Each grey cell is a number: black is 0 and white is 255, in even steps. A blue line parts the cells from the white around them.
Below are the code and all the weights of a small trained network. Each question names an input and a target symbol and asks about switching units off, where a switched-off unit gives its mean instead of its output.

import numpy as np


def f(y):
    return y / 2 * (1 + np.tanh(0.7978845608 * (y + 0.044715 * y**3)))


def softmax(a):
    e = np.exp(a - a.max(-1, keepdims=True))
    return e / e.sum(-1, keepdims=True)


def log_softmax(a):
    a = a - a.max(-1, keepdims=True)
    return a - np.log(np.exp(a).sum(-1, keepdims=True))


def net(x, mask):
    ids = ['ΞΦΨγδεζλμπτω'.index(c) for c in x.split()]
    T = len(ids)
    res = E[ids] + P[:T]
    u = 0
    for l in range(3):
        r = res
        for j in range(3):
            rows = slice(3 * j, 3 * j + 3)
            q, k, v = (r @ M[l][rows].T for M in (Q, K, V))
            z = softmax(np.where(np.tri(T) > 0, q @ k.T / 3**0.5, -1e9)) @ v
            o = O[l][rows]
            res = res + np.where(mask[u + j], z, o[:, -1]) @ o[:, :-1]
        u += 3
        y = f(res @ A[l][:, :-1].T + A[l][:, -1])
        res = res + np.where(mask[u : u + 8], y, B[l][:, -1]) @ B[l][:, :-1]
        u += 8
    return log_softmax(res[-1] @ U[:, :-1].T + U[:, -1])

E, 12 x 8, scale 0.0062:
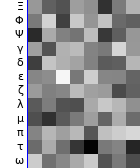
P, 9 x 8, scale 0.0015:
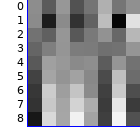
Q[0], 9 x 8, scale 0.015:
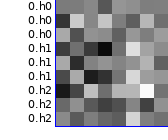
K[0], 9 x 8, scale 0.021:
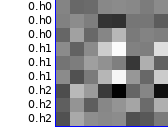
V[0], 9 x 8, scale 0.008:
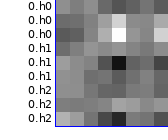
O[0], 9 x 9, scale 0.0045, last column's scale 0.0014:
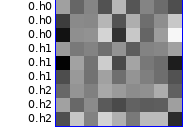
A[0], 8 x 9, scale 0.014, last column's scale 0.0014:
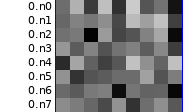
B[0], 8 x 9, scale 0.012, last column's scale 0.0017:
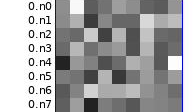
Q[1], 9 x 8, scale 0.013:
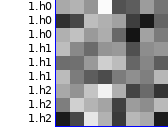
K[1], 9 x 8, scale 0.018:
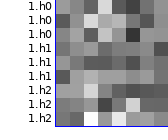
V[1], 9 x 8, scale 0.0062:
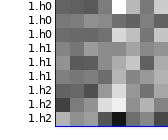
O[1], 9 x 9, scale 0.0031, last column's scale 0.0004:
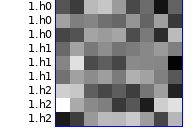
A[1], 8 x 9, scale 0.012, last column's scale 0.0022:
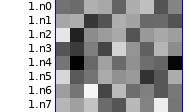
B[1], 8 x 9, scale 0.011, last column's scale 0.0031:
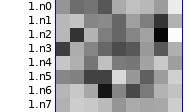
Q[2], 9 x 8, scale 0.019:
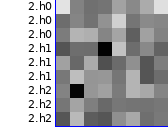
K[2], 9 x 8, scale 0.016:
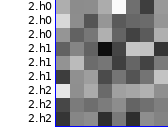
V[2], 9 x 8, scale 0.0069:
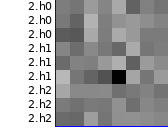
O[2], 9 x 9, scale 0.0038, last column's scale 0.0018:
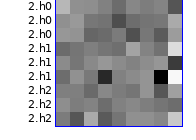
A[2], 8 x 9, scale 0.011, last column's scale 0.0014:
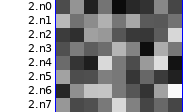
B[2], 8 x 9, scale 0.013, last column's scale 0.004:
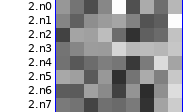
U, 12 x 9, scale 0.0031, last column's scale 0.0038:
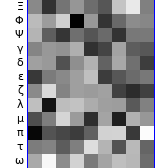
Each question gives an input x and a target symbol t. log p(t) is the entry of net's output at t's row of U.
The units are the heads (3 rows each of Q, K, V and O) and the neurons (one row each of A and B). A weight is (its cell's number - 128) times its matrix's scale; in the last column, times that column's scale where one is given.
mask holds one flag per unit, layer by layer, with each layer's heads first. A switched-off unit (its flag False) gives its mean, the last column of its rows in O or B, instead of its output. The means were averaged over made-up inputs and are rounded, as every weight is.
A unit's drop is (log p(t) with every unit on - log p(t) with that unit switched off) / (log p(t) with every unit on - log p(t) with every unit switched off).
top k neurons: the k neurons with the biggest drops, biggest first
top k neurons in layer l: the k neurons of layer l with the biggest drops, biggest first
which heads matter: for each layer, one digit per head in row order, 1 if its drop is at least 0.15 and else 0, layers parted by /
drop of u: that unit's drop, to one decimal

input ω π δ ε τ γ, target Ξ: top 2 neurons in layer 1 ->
[1.n6 1.n1]
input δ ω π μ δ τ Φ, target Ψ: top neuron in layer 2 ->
[2.n7]
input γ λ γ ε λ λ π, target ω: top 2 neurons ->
[0.n1 1.n7]
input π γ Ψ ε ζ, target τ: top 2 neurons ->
[1.n5 2.n3]
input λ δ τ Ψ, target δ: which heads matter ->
100 / 000 / 000
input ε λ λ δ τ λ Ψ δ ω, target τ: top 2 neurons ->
[1.n5 2.n3]
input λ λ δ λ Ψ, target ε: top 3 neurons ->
[2.n0 2.n2 1.n0]
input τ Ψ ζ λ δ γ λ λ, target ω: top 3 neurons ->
[1.n7 0.n4 0.n5]
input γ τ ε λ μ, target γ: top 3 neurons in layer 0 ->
[0.n4 0.n6 0.n0]
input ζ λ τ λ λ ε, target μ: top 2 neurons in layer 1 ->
[1.n2 1.n5]
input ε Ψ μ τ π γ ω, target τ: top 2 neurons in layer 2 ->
[2.n3 2.n7]
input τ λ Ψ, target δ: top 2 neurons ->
[0.n7 2.n0]
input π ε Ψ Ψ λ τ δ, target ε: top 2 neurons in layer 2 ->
[2.n0 2.n2]
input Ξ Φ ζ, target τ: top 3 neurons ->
[1.n5 2.n3 2.n7]
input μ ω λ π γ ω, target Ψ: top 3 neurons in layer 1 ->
[1.n5 1.n2 1.n7]
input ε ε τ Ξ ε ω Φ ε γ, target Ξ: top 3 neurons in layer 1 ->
[1.n1 1.n6 1.n3]
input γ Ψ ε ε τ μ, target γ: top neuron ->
[1.n2]
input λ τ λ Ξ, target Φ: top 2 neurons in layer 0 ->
[0.n2 0.n5]
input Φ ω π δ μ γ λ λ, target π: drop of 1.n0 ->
0.1
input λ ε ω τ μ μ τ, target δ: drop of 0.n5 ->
0.2
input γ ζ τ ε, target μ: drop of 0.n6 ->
0.0
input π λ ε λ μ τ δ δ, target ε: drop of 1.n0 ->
0.4
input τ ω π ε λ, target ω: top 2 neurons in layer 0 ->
[0.n4 0.n1]
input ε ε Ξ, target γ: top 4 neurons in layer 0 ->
[0.n2 0.n4 0.n0 0.n7]
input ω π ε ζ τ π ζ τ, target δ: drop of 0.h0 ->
1.4
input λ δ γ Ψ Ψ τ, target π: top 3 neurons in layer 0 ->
[0.n6 0.n4 0.n5]
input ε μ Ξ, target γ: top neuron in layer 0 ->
[0.n2]
